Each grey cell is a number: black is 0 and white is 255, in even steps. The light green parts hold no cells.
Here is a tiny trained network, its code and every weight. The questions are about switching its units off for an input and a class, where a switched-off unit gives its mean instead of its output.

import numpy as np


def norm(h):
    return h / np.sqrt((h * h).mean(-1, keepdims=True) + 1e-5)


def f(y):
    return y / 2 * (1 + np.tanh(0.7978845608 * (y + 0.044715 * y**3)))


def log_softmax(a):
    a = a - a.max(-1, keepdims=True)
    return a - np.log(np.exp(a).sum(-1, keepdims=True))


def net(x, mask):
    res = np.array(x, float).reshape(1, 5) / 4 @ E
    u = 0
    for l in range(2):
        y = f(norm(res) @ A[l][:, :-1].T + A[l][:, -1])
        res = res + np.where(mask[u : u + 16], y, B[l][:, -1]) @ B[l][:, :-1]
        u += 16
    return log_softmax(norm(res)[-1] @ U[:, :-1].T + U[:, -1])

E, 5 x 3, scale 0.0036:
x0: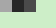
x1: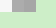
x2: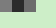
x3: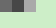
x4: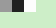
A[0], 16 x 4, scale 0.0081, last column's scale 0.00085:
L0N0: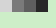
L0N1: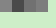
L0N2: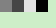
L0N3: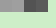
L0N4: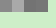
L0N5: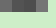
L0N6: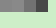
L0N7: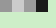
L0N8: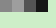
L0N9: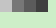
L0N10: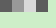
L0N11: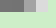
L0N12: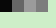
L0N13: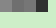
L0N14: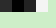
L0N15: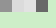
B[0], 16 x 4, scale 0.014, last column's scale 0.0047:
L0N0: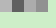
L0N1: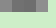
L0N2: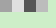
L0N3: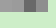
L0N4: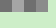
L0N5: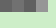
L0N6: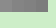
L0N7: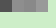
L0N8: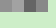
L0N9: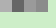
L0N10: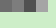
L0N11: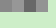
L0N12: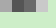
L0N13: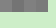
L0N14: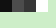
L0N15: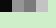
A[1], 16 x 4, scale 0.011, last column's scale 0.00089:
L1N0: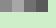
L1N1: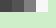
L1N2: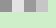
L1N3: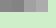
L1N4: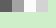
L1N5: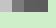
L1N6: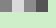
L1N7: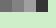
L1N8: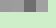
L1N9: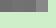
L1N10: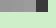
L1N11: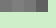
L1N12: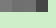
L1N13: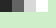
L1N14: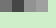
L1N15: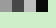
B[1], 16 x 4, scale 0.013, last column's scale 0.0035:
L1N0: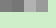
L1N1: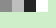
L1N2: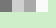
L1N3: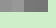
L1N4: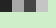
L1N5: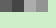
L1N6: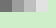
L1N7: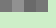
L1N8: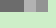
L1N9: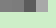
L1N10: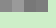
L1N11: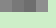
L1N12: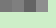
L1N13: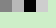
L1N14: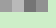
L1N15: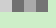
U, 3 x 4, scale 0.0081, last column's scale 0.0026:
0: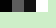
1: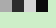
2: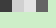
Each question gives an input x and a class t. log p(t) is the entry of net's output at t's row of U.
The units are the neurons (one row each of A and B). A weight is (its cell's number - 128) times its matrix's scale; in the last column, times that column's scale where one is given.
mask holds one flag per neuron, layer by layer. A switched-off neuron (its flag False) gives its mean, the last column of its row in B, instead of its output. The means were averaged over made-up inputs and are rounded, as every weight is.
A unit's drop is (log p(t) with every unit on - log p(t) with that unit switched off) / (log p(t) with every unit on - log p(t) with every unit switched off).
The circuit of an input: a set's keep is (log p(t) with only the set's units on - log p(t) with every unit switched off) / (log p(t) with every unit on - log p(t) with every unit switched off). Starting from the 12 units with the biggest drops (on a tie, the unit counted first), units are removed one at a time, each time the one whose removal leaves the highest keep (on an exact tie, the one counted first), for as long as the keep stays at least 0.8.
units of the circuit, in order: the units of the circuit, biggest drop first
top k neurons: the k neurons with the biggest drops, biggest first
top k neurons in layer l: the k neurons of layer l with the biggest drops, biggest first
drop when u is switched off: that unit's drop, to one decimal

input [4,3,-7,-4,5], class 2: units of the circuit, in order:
[L0N14]
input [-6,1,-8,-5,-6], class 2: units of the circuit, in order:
[L0N14; L1N6]
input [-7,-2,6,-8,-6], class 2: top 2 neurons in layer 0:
[L0N14; L0N15]
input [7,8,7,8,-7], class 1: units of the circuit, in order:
[L0N0; L0N15; L0N9; L1N13]
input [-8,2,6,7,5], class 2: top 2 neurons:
[L0N2; L0N14]
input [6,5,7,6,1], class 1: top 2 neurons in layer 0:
[L0N15; L0N0]
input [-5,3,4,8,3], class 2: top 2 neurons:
[L0N2; L0N14]
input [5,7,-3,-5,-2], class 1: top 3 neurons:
[L0N0; L0N9; L0N2]
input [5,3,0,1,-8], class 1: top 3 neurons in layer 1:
[L1N1; L1N4; L1N13]
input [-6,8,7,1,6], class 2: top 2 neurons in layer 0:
[L0N2; L0N14]
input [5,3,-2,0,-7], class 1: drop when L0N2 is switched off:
0.2
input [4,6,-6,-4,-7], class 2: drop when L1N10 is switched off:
0.0
